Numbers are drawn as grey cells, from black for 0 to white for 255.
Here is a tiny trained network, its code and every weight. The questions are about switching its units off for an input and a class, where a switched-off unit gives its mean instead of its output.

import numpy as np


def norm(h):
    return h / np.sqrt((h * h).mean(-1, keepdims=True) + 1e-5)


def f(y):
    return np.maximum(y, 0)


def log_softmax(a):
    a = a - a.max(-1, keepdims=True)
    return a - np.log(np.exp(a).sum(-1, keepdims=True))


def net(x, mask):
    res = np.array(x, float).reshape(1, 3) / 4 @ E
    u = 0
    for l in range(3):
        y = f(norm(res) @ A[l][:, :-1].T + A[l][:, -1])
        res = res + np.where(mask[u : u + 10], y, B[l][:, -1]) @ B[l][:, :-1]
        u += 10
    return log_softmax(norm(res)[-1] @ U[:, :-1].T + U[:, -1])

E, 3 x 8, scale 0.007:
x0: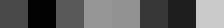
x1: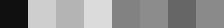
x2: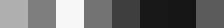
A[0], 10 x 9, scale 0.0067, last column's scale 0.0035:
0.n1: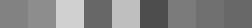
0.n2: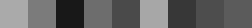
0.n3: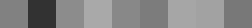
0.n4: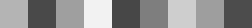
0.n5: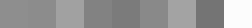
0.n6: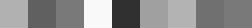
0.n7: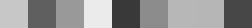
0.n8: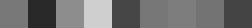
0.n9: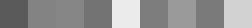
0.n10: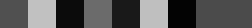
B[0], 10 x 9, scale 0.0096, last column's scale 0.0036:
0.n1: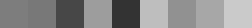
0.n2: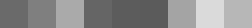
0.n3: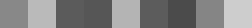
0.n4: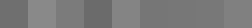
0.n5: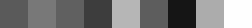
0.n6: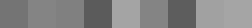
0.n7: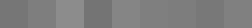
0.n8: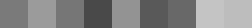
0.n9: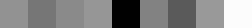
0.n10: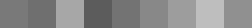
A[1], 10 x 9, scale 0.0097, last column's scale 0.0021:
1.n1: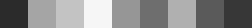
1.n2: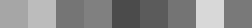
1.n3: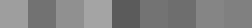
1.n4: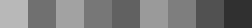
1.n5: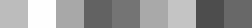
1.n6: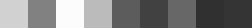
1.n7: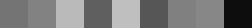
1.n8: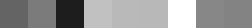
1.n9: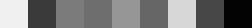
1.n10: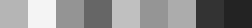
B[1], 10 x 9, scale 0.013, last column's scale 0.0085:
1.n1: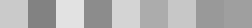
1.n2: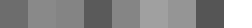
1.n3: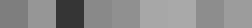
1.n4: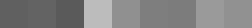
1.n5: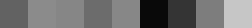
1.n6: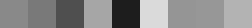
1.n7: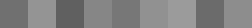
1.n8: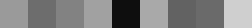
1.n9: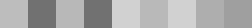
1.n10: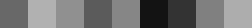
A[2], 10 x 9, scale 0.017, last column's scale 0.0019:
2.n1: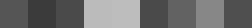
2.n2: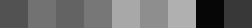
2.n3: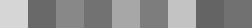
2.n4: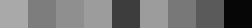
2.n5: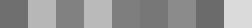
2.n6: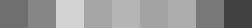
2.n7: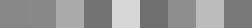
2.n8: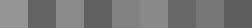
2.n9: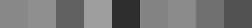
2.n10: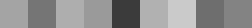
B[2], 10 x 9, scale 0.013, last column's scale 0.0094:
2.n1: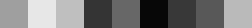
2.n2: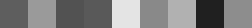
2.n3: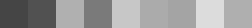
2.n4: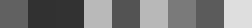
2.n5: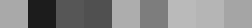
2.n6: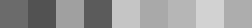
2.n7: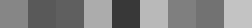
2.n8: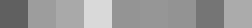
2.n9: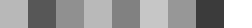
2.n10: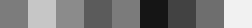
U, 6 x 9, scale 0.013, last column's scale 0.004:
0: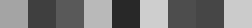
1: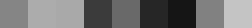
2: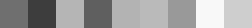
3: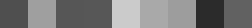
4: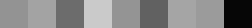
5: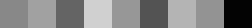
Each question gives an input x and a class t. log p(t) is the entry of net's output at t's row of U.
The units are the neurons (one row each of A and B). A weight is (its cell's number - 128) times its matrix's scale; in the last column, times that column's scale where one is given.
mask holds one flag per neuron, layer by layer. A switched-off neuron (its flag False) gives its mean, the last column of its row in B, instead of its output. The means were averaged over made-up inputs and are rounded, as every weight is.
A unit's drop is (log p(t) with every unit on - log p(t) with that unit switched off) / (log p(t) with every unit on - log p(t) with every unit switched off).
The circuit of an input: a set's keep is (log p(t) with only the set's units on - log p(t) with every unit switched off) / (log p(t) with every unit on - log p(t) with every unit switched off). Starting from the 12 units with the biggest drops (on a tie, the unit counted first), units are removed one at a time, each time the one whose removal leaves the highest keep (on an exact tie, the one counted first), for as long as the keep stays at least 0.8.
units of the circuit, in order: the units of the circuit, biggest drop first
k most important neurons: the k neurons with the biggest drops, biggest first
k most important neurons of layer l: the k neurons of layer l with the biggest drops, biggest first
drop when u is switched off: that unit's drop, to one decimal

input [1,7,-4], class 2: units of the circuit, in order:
(1.n1)
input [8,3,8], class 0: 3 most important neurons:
(1.n6 0.n5 1.n5)
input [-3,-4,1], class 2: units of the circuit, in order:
(2.n3 1.n9)
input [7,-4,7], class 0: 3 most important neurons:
(0.n5 1.n6 1.n5)
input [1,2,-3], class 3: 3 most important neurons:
(0.n9 1.n2 1.n8)
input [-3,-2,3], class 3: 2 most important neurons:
(0.n5 1.n8)
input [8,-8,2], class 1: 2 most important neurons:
(2.n1 1.n1)
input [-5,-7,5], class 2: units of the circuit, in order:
(1.n9 2.n3)
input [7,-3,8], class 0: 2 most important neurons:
(1.n6 0.n5)
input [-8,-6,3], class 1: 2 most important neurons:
(1.n5 1.n10)
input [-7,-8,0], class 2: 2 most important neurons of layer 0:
(0.n3 0.n2)
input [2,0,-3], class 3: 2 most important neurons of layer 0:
(0.n9 0.n3)
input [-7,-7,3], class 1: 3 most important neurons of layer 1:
(1.n5 1.n10 1.n1)
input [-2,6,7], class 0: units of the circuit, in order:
(1.n6)
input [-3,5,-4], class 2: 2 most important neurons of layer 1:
(1.n1 1.n6)
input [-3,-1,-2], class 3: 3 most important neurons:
(0.n5 1.n8 0.n9)
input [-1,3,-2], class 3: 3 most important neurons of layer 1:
(1.n8 1.n2 1.n6)
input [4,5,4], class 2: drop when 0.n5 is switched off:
1.6
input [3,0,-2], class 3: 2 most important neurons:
(1.n2 0.n5)
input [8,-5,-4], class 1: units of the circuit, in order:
(2.n1)
